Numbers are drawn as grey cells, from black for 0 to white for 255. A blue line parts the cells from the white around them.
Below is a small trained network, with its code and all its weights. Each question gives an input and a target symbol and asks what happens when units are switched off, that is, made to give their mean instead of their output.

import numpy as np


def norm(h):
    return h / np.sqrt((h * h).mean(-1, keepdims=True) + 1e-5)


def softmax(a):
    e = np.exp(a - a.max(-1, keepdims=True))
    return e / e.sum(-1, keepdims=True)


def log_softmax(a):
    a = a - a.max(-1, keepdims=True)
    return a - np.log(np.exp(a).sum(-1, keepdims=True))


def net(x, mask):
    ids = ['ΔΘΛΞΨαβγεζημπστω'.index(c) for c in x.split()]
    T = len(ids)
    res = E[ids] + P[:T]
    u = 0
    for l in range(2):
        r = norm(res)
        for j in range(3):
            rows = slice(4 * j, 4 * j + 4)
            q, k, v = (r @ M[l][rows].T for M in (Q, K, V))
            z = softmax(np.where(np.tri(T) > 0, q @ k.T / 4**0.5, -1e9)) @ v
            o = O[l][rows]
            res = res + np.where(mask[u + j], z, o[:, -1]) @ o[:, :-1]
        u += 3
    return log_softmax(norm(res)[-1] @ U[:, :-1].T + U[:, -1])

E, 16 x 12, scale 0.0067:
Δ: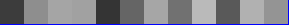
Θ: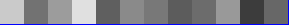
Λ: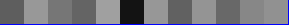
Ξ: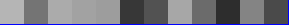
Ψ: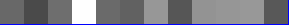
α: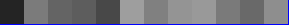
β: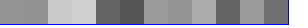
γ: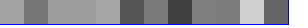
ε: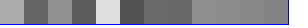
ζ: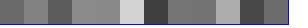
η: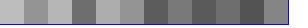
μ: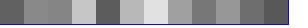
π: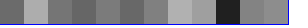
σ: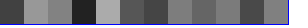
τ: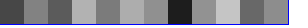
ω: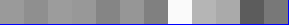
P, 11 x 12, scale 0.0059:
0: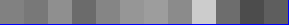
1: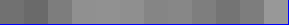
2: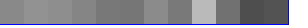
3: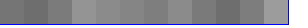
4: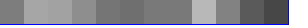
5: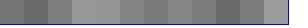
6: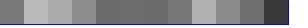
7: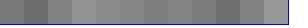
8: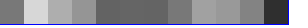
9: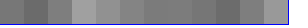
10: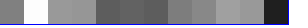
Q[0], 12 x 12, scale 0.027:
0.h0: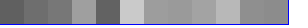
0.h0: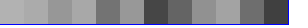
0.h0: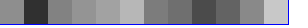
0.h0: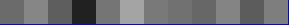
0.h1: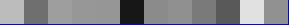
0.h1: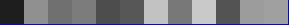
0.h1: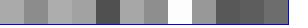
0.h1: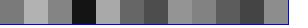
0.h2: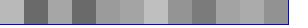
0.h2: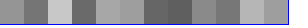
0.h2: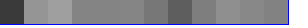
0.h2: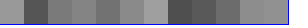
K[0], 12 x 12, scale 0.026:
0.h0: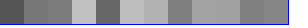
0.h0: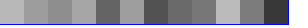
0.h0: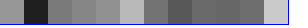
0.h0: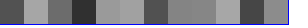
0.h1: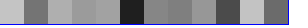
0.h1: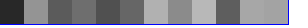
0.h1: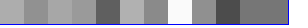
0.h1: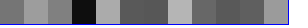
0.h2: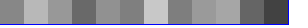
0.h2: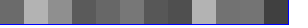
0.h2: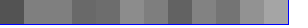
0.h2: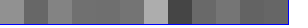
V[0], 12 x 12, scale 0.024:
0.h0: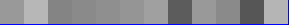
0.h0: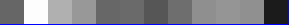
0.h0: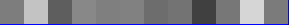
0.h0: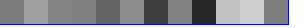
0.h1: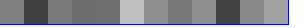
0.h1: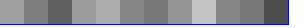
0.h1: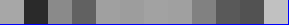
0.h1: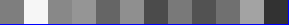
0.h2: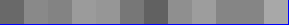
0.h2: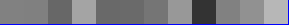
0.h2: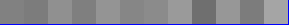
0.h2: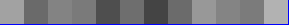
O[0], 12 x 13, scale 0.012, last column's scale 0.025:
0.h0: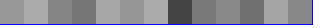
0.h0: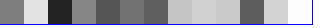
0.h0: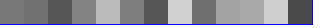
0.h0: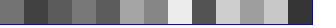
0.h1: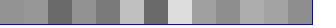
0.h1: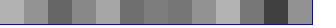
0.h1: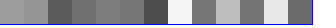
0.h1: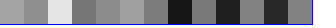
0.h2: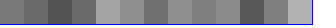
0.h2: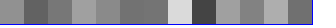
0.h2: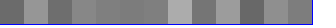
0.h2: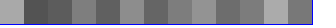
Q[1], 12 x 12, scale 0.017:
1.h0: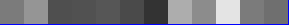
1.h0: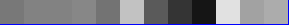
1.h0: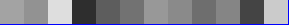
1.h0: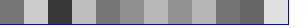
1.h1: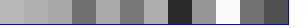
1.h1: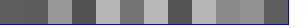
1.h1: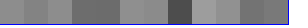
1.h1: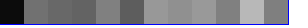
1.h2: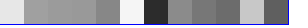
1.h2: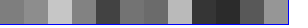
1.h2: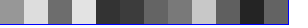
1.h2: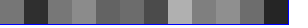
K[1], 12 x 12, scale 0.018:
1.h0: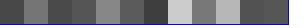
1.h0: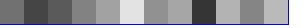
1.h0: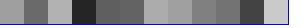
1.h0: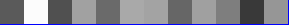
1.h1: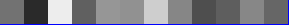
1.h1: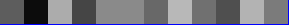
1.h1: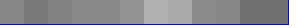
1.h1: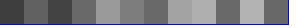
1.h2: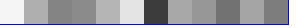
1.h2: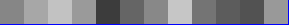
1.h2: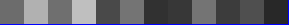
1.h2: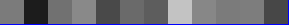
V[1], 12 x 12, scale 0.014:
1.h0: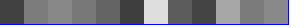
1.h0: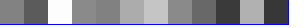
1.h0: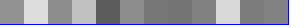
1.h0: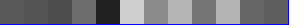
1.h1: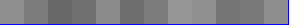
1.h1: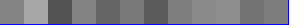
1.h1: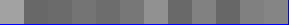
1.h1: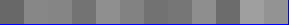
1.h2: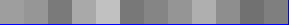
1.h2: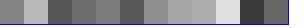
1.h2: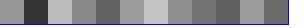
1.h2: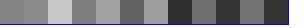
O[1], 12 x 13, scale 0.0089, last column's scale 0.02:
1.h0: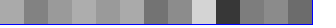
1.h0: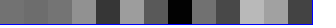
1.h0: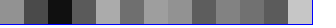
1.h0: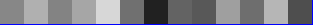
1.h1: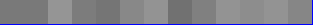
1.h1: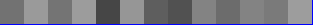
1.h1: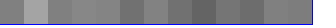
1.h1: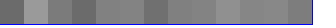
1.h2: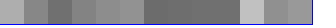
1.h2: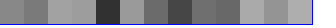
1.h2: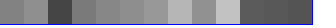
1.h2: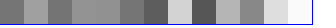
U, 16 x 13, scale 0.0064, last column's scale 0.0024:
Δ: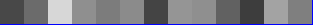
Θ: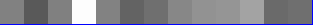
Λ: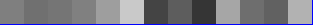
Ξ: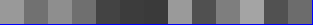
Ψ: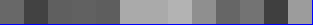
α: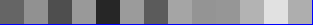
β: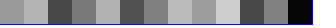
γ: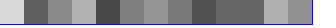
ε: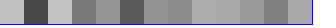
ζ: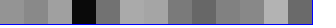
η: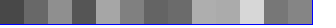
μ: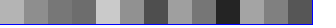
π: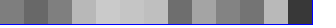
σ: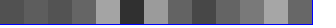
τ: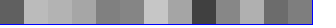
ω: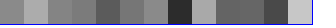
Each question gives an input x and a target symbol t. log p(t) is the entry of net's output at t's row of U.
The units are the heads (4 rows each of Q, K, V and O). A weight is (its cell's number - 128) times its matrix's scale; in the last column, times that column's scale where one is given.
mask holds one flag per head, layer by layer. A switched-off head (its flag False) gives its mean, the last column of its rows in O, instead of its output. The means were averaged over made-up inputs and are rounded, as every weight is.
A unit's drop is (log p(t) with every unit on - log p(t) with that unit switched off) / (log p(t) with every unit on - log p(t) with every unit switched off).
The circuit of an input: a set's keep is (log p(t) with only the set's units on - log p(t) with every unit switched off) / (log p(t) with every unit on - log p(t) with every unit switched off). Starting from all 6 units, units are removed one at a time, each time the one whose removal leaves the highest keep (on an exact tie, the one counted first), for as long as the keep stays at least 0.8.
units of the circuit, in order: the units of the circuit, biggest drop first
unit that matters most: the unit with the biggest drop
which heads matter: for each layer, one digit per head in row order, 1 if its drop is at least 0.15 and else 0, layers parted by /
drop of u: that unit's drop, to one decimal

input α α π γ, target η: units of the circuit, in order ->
(0.h0 1.h0 0.h2 1.h2)
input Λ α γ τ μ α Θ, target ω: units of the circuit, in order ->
(0.h1)
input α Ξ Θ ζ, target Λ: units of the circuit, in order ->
(0.h0 1.h0 1.h2)
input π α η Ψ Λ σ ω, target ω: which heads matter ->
010 / 000
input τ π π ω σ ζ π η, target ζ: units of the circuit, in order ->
(0.h0 0.h1 0.h2)
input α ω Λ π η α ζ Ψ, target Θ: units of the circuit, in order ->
(0.h0 1.h0 0.h1 1.h2)
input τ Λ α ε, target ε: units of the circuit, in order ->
(0.h0 0.h1 1.h0 0.h2)
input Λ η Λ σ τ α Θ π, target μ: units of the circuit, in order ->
(0.h0 0.h1)
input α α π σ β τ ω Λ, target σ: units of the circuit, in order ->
(0.h0 0.h1)
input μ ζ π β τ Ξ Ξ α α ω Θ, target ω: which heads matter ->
110 / 000
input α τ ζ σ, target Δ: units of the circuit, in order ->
(0.h0 1.h0 0.h1)
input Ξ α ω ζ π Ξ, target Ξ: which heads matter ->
110 / 100
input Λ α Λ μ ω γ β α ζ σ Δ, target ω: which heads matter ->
110 / 000
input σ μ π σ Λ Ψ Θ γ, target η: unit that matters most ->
0.h0
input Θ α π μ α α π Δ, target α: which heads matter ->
010 / 001
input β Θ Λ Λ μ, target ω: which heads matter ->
010 / 000
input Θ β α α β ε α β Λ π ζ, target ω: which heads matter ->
110 / 000
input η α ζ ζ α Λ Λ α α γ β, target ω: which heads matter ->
110 / 000
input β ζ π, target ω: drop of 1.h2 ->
0.0
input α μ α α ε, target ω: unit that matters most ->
0.h2
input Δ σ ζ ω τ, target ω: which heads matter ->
010 / 000
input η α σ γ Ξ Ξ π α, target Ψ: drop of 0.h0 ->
1.0
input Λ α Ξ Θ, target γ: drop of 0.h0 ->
0.9
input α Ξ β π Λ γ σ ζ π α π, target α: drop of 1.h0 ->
-0.4
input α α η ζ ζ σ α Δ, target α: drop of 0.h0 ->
0.5
